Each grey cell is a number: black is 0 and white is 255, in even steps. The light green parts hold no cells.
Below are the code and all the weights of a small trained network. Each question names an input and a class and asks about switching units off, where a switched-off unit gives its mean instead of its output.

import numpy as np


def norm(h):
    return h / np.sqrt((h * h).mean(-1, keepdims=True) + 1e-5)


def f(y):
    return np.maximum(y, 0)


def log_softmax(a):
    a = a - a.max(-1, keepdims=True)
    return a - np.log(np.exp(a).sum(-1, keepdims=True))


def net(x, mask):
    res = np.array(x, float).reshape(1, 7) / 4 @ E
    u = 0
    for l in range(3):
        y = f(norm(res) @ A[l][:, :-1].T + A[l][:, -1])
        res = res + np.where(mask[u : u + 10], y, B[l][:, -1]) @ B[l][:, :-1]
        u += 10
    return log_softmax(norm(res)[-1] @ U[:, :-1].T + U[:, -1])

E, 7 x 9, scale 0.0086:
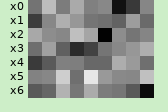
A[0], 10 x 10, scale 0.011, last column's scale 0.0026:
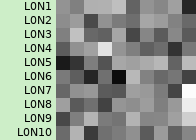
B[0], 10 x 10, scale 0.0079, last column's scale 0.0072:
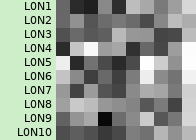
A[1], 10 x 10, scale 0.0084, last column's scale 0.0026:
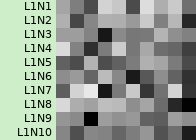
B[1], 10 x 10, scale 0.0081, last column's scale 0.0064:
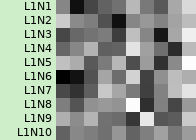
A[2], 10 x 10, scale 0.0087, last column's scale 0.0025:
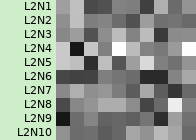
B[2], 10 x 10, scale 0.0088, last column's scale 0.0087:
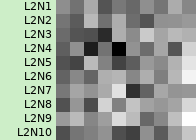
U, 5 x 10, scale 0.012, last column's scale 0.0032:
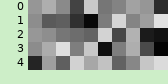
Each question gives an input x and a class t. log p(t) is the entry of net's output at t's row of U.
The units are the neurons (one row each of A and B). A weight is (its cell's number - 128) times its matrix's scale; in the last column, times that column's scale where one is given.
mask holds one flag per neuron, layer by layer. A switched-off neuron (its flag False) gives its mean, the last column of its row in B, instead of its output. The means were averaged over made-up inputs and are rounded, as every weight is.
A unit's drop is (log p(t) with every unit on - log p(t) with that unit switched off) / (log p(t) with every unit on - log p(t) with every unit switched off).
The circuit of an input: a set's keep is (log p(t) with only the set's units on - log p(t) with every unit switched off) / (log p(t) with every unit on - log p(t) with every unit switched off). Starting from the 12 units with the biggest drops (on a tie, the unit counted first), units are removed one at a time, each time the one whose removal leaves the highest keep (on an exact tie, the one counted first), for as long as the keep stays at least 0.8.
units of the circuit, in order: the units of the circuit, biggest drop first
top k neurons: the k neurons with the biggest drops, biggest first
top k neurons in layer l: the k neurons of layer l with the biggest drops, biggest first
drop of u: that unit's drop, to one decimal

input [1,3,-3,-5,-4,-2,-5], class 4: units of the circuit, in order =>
[L0N5]
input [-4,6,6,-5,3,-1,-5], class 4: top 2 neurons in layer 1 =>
[L1N6 L1N9]
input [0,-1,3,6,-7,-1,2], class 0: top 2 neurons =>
[L0N3 L0N4]
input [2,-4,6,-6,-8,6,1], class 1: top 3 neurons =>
[L0N1 L1N2 L2N4]
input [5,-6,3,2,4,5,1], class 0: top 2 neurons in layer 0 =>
[L0N5 L0N3]
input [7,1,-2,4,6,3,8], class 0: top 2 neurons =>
[L0N5 L0N7]
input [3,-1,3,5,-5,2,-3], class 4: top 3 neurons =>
[L0N5 L0N6 L1N7]
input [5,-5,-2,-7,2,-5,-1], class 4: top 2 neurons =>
[L0N4 L1N6]
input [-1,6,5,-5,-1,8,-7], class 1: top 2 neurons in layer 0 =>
[L0N1 L0N4]
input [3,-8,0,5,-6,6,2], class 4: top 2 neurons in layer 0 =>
[L0N5 L0N6]
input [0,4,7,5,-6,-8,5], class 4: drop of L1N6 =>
0.2
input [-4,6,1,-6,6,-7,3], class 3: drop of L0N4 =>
0.4
